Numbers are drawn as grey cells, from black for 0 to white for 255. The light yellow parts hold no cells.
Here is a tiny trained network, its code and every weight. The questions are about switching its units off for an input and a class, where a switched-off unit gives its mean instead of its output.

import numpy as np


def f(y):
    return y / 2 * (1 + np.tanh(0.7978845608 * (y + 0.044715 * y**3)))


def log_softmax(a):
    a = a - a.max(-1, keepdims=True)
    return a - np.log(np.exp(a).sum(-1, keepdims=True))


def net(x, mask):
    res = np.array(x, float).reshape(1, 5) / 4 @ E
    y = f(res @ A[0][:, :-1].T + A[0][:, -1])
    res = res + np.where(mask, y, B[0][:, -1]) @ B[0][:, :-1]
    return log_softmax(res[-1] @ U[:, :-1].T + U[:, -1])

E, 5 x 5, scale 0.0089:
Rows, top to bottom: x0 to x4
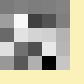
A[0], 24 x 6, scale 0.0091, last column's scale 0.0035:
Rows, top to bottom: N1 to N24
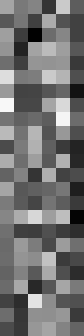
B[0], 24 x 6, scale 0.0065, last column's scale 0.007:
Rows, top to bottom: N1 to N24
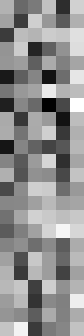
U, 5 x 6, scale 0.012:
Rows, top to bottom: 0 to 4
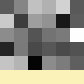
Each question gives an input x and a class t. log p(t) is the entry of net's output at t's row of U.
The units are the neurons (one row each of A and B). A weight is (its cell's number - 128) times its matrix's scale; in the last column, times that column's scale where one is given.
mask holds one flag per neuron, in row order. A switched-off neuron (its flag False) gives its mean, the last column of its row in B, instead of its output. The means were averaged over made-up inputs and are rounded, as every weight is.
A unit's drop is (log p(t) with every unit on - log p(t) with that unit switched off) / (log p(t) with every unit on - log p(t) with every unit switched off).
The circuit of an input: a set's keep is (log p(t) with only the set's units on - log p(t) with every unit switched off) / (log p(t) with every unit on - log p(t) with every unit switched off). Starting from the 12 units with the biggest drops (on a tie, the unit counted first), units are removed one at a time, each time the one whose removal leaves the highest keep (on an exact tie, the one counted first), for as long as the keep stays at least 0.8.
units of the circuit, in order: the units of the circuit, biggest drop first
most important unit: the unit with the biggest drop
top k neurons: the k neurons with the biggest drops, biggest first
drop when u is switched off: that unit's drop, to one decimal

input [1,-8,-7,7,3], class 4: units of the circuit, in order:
[N4]
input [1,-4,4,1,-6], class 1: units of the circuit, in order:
[N19, N3]
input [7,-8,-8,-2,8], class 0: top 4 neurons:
[N17, N3, N7, N14]
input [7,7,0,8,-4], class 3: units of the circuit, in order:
[N6, N8]
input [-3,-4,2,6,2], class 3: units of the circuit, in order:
[N8, N6]
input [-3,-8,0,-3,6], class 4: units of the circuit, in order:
[N22, N24, N4]
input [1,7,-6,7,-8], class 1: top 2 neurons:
[N13, N2]
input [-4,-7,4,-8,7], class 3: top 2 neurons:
[N11, N22]
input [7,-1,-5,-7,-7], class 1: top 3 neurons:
[N2, N13, N20]
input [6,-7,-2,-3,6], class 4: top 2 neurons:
[N22, N24]
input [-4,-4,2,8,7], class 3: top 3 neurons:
[N8, N6, N4]
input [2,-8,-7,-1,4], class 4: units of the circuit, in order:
[N22, N24]
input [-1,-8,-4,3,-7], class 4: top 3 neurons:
[N4, N24, N22]
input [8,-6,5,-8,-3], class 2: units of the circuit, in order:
[N22]
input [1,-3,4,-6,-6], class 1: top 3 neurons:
[N19, N8, N6]
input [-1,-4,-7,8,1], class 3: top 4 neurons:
[N8, N6, N4, N16]
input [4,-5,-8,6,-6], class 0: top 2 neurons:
[N3, N17]
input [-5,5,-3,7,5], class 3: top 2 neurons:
[N8, N6]
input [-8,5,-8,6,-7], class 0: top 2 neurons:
[N3, N17]
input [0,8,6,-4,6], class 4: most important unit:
N21
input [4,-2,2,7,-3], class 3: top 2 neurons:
[N6, N8]
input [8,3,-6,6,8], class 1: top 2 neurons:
[N9, N1]
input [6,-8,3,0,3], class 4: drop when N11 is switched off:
0.0
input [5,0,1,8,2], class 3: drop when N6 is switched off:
0.1
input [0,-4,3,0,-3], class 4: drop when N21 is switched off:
-0.1
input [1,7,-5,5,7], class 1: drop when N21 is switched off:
-0.1
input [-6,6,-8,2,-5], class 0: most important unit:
N3
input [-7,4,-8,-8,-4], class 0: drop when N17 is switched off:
0.4
